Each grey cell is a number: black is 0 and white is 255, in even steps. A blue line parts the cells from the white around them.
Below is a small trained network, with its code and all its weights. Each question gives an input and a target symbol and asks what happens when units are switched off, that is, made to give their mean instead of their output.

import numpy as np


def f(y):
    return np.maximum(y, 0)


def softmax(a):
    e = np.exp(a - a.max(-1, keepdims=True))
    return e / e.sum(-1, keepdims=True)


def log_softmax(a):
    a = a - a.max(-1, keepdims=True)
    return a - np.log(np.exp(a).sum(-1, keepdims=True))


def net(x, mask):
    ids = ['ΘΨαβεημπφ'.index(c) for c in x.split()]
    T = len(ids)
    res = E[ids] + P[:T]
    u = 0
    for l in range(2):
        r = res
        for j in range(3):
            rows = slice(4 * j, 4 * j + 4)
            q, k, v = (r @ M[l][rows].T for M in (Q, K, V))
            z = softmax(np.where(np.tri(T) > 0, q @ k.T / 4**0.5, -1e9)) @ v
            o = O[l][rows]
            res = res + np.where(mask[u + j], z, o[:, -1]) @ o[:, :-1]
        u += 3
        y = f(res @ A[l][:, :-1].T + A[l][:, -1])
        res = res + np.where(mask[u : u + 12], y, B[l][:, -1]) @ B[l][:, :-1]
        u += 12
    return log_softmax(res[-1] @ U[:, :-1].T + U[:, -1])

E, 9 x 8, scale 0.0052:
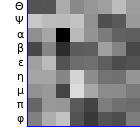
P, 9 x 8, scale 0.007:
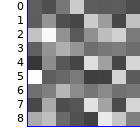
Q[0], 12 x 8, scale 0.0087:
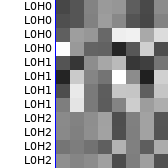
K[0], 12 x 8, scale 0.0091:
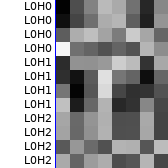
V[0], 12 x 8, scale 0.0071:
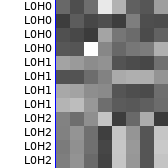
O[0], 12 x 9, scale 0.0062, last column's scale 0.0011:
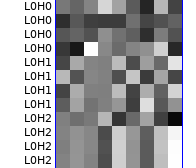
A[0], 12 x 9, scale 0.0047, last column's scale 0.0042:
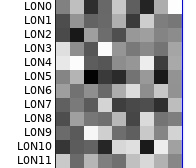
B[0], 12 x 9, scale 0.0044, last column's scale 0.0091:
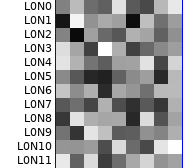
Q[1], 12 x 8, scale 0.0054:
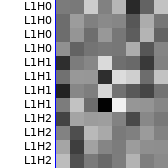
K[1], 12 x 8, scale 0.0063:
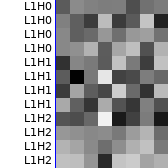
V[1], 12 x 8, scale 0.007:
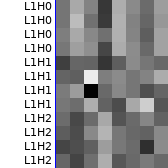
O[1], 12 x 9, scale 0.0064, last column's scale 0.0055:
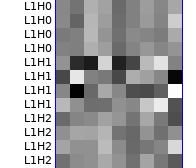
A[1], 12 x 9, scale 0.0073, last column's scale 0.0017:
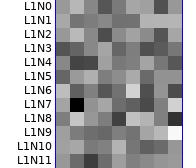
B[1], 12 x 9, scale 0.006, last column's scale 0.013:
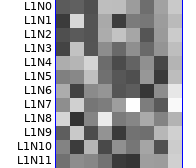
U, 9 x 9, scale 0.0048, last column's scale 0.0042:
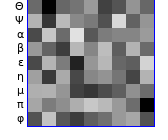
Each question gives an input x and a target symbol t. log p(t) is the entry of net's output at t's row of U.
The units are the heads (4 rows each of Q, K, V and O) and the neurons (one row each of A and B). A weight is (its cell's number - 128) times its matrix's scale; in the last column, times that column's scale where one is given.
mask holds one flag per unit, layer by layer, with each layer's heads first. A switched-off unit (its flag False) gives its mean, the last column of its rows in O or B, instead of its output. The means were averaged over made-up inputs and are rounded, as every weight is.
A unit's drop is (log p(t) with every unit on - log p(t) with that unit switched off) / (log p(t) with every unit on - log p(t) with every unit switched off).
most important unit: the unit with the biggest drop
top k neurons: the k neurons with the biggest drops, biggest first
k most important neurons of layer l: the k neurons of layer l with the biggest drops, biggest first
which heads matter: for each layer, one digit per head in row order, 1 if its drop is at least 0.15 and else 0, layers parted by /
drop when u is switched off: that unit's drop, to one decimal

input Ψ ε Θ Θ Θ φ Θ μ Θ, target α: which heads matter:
111 / 011
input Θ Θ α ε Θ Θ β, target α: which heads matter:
101 / 110
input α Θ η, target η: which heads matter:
101 / 011
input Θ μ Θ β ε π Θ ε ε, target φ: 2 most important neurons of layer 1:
L1N11, L1N9
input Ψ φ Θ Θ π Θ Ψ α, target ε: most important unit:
L0H1
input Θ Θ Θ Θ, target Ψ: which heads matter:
111 / 110
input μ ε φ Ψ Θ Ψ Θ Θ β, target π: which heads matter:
110 / 011
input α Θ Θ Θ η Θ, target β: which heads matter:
110 / 011
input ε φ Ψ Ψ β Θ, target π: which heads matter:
110 / 010
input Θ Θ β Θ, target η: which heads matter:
111 / 101
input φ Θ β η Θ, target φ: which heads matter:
011 / 110
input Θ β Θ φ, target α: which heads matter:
101 / 011
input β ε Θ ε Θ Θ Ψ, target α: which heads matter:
101 / 011
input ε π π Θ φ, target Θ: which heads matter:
111 / 110
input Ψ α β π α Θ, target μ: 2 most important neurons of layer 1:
L1N4, L1N11
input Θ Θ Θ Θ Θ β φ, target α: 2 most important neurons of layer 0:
L0N10, L0N4
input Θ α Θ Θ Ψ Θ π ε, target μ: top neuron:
L0N10
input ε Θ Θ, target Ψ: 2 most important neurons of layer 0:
L0N8, L0N1
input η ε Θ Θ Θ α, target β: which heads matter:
111 / 011
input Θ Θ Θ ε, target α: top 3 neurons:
L0N4, L0N10, L0N6
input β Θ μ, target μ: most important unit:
L0H2
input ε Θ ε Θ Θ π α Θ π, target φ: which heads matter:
111 / 110
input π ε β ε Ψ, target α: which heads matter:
111 / 111
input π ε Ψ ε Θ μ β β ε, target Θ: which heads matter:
001 / 111
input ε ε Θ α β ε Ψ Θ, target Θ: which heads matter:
111 / 110
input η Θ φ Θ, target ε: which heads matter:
111 / 011
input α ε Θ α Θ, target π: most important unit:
L1N7
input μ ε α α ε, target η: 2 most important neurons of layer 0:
L0N3, L0N10
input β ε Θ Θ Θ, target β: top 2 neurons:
L1N7, L0N5
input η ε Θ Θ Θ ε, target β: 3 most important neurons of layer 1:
L1N0, L1N2, L1N8
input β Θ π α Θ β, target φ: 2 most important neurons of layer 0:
L0N5, L0N4
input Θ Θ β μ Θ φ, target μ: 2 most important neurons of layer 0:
L0N5, L0N10
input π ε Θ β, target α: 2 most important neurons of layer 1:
L1N3, L1N10
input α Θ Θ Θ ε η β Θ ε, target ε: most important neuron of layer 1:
L1N8
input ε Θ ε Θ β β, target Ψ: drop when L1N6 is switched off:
0.0
